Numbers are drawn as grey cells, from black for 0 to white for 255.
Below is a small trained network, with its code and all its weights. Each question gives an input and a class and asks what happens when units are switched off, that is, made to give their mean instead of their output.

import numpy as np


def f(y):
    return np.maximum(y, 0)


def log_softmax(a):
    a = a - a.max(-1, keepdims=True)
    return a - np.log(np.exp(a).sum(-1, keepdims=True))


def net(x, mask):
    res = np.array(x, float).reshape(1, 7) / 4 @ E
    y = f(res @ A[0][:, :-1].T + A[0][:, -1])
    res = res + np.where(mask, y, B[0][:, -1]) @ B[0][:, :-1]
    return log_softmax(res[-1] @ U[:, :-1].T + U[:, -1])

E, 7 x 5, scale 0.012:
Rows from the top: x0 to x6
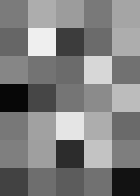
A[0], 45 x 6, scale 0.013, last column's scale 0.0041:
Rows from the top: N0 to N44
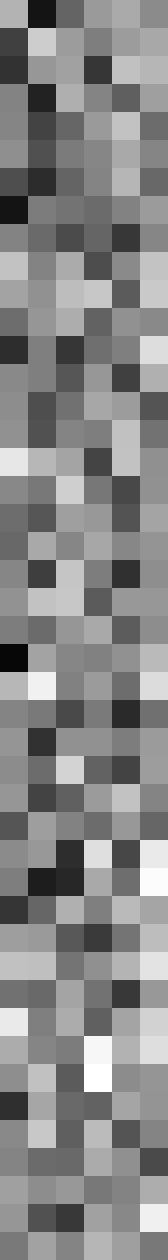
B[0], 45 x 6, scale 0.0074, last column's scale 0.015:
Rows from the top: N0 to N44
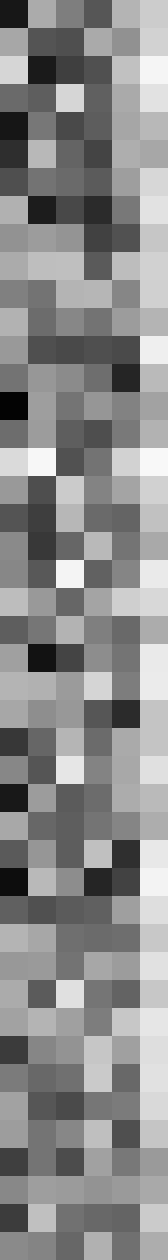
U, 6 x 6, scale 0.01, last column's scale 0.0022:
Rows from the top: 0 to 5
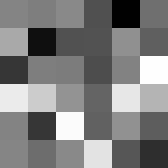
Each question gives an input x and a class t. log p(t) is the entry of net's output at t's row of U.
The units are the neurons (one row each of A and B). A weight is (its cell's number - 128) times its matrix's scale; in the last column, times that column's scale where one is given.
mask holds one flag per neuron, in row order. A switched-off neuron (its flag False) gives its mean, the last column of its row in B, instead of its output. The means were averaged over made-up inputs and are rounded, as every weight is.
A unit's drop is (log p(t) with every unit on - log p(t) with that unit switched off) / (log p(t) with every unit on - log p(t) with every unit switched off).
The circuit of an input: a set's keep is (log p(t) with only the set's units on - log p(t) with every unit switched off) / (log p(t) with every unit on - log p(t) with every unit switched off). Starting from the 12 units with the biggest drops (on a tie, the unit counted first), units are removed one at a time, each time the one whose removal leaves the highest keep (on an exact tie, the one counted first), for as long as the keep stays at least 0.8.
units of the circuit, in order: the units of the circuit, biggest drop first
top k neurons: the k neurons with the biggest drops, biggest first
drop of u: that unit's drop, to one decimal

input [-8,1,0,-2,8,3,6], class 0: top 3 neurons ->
N30; N13; N25
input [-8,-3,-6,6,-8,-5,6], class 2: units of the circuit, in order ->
N31
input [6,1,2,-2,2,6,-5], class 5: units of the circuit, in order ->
N38; N37
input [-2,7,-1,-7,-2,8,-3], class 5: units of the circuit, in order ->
N30; N38
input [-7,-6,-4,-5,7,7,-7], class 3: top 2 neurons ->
N16; N36
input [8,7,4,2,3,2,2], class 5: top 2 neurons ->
N24; N38
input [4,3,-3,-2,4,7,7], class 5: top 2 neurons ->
N31; N24
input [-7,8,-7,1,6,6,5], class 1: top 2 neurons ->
N23; N31
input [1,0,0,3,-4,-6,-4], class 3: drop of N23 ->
0.1
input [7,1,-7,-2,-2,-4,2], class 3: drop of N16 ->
0.0
